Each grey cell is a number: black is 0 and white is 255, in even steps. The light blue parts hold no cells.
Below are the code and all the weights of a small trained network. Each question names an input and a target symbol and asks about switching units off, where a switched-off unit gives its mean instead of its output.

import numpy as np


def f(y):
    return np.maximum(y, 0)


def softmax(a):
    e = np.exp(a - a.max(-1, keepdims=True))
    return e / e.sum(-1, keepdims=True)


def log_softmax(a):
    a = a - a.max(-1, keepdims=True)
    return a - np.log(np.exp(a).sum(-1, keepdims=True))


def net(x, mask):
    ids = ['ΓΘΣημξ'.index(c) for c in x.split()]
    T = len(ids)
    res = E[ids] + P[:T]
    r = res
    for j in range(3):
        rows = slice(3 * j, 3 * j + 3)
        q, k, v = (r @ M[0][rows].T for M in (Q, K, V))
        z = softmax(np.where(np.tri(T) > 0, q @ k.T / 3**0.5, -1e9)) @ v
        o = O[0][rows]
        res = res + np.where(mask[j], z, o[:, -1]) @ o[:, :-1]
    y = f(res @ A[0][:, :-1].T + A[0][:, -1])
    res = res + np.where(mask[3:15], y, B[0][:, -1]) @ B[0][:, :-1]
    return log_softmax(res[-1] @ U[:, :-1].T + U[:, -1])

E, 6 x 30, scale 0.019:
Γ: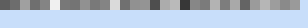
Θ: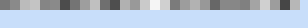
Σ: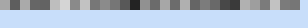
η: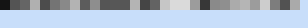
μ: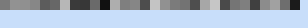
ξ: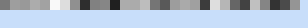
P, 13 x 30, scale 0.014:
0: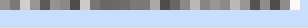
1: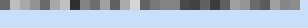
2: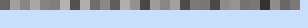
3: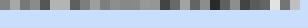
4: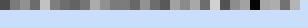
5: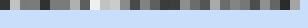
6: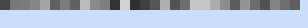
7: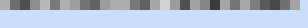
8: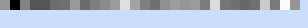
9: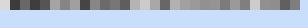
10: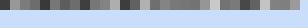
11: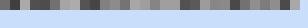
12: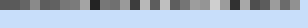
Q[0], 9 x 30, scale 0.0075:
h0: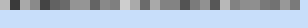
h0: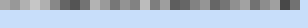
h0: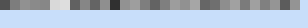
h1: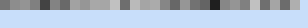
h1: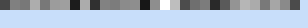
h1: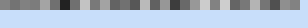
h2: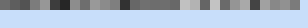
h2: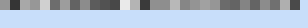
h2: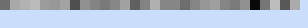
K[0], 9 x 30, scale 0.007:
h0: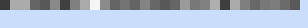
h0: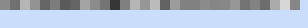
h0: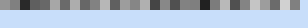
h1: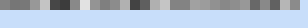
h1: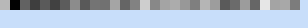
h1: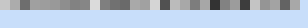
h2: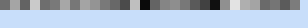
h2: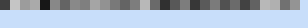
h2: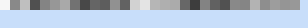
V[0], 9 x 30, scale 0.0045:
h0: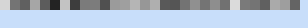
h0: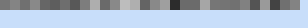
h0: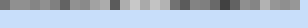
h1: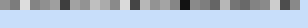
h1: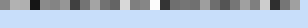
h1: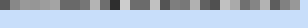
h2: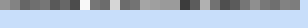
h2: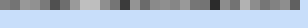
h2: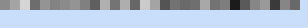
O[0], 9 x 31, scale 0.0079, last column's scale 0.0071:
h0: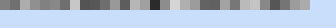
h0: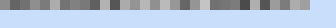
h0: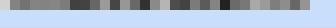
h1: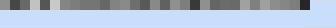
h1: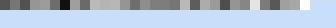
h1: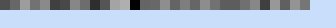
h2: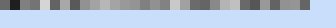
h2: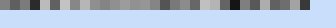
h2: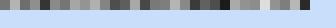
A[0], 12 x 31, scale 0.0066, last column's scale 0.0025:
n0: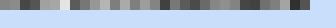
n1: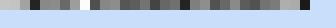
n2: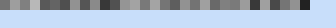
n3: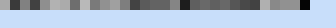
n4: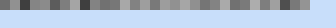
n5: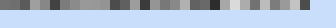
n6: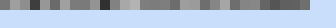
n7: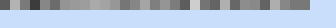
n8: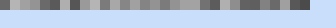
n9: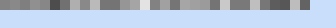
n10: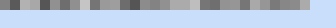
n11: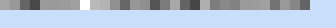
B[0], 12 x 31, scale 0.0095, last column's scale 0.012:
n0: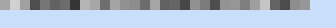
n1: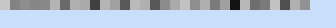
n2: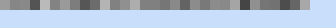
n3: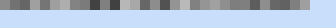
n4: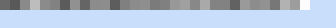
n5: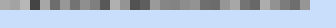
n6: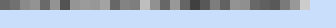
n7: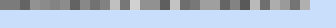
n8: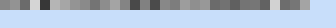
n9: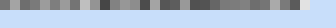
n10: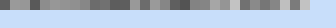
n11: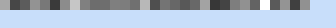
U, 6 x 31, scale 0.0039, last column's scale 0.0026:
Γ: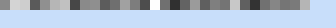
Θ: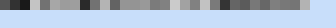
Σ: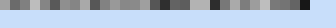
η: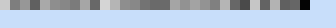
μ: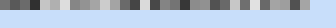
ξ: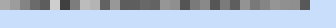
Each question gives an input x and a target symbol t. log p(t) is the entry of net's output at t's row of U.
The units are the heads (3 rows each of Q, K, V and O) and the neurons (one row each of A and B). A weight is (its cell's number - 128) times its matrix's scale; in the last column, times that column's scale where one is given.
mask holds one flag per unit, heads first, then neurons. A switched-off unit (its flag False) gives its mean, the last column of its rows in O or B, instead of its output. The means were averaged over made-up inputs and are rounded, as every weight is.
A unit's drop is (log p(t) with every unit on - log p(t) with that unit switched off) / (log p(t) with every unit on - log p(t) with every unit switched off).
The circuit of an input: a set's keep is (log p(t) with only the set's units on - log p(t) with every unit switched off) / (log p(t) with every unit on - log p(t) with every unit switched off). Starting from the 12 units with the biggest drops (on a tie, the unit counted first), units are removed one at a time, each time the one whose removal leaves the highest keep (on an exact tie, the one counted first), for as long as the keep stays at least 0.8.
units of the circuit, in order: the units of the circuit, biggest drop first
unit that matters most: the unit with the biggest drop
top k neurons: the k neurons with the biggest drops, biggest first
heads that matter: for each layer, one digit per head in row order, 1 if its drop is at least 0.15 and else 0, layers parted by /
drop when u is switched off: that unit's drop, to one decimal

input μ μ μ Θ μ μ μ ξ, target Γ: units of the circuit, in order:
h0, n0
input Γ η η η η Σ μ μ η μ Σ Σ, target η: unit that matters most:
h1
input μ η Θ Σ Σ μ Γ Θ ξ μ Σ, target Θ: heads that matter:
101
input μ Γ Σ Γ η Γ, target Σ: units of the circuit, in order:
n11, h2, n0, h1
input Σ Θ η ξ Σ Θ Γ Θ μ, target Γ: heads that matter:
100
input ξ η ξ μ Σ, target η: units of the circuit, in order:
n1, h2, h1
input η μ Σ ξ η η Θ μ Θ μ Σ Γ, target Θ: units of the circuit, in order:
n3, h1
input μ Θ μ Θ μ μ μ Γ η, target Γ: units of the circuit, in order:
n5, n10
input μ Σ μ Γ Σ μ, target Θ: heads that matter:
100
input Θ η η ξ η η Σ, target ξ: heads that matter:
001
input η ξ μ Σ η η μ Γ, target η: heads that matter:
010
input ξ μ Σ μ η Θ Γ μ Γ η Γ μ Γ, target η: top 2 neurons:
n1, n7
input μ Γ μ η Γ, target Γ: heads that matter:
111
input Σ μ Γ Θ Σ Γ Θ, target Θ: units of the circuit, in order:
h1
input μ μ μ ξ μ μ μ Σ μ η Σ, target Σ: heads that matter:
101
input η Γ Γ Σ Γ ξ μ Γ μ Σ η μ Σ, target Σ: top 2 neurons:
n11, n0
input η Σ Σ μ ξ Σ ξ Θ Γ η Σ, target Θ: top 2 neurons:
n3, n9
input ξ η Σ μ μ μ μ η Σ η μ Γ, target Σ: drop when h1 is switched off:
0.5
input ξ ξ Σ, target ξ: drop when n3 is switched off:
0.0
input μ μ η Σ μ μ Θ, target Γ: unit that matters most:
n4
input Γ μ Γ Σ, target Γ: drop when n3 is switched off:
0.1
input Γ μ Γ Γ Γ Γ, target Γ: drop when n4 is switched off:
0.1
